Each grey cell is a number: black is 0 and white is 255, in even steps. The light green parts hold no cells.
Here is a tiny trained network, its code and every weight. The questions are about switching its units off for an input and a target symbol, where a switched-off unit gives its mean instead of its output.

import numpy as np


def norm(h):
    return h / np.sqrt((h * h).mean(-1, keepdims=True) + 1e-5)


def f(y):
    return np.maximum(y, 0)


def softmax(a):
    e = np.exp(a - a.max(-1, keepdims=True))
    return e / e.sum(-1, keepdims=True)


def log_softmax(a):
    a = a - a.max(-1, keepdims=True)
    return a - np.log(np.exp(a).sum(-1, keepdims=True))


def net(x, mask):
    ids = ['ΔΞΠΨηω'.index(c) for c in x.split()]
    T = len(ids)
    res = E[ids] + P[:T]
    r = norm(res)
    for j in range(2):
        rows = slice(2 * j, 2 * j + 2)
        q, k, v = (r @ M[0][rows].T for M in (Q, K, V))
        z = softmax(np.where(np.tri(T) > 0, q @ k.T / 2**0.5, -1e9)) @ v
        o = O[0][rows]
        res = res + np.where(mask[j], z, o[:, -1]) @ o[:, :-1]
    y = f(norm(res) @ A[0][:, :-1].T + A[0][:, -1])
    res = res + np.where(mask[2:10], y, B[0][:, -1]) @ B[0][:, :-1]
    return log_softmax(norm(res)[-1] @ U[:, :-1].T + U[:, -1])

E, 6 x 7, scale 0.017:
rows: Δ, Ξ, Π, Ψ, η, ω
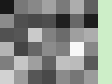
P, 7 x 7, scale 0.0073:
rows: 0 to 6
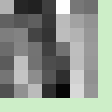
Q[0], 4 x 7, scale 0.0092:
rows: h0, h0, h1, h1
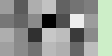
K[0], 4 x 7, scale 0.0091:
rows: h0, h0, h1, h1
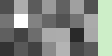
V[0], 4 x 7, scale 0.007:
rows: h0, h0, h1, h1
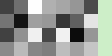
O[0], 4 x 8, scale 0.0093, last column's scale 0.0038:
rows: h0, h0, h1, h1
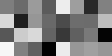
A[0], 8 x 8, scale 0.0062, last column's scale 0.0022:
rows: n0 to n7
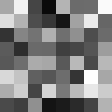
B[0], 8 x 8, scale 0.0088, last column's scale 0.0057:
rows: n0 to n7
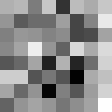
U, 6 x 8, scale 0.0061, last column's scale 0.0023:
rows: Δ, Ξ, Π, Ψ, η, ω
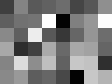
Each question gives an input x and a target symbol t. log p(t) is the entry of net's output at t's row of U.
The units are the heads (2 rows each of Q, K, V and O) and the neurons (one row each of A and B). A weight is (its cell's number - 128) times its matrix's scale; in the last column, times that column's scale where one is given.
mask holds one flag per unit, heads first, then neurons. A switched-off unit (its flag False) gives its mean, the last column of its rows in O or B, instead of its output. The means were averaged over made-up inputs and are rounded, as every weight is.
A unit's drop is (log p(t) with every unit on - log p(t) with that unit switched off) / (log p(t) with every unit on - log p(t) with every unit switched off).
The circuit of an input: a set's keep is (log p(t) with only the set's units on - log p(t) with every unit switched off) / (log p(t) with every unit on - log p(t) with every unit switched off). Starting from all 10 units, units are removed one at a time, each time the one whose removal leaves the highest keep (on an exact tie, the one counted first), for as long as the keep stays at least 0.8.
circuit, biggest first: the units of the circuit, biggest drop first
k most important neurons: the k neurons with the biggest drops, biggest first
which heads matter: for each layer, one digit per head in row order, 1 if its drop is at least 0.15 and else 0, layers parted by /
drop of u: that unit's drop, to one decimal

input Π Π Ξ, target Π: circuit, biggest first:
[h1, n3]
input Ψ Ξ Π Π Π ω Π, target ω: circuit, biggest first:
[h0, h1, n5, n1]
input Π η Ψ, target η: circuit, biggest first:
[h0]
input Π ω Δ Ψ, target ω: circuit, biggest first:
[h0, n6]
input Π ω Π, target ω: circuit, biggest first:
[h0, n5, h1]
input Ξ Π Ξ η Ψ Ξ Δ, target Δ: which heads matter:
10
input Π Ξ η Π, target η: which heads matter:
11
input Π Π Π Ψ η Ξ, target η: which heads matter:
10
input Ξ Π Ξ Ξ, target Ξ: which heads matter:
01
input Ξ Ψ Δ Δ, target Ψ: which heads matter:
01
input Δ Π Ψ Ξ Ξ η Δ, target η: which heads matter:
11
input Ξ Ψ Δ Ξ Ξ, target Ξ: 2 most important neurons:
[n3, n6]
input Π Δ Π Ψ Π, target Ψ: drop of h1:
0.7
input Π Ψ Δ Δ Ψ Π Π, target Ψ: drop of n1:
0.0
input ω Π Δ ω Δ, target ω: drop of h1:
0.2
